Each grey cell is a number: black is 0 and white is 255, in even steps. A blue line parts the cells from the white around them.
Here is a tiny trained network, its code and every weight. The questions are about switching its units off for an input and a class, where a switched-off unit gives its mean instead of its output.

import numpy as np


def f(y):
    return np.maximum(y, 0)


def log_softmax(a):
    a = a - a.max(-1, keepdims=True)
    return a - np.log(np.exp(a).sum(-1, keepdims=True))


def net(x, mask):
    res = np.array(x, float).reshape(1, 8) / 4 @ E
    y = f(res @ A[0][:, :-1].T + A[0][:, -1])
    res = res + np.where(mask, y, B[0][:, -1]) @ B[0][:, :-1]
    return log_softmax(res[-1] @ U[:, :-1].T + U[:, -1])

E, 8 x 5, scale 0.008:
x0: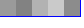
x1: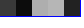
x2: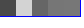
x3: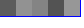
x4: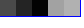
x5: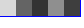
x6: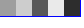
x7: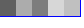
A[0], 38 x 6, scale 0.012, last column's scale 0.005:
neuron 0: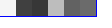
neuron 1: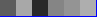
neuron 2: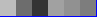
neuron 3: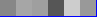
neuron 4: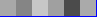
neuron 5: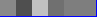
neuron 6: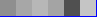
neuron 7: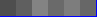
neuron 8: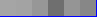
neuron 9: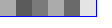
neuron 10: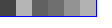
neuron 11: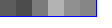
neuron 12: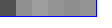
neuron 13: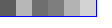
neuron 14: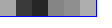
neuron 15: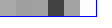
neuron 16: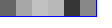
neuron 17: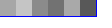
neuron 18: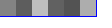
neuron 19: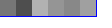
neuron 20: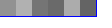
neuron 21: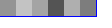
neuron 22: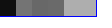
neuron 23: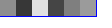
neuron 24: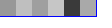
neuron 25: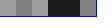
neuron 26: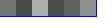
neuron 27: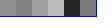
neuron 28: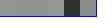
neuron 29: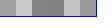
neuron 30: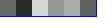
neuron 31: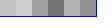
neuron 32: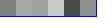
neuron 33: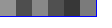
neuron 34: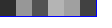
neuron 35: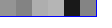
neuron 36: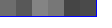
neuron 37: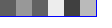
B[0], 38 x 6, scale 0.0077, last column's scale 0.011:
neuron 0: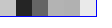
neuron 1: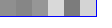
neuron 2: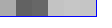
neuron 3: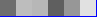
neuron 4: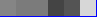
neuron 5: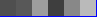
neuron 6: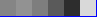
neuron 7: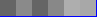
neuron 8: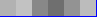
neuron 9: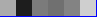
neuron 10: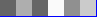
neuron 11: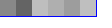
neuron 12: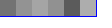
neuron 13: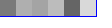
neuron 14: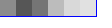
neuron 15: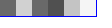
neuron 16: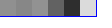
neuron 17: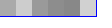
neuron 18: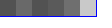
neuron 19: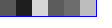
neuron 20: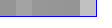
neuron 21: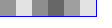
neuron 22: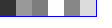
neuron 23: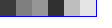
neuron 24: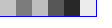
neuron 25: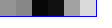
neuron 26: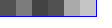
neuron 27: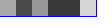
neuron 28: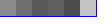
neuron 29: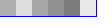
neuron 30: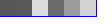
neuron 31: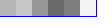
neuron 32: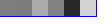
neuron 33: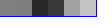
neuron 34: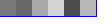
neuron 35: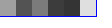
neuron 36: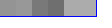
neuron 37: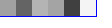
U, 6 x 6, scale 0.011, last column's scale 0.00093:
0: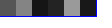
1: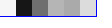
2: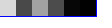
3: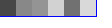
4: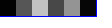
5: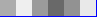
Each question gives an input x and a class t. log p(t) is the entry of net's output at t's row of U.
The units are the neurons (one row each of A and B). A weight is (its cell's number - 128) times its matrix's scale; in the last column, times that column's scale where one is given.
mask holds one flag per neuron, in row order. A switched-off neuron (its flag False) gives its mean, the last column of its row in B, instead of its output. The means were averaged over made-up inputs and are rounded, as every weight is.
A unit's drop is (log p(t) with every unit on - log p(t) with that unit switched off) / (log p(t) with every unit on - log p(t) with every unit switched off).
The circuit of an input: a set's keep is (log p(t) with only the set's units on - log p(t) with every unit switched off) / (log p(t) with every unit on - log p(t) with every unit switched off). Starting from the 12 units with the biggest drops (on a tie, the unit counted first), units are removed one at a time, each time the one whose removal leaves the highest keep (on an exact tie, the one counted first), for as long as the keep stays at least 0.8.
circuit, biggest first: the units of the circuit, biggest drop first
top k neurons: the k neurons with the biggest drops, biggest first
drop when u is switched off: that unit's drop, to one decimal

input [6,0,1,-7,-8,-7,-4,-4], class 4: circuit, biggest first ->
[neuron 23]
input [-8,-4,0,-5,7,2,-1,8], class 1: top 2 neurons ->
[neuron 2; neuron 14]
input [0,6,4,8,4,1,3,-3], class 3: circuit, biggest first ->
[neuron 22; neuron 24]
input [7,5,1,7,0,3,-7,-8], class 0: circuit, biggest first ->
[neuron 25; neuron 26]
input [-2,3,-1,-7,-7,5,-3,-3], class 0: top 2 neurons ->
[neuron 25; neuron 33]
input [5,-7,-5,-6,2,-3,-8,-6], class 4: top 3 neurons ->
[neuron 23; neuron 30; neuron 5]
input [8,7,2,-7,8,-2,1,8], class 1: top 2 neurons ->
[neuron 11; neuron 0]
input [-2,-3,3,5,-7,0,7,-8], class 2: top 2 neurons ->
[neuron 24; neuron 35]
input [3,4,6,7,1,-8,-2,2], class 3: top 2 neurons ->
[neuron 22; neuron 10]
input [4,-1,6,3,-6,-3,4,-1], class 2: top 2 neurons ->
[neuron 24; neuron 16]
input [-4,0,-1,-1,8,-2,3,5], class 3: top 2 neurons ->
[neuron 22; neuron 34]
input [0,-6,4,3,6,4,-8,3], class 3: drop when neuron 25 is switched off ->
0.1
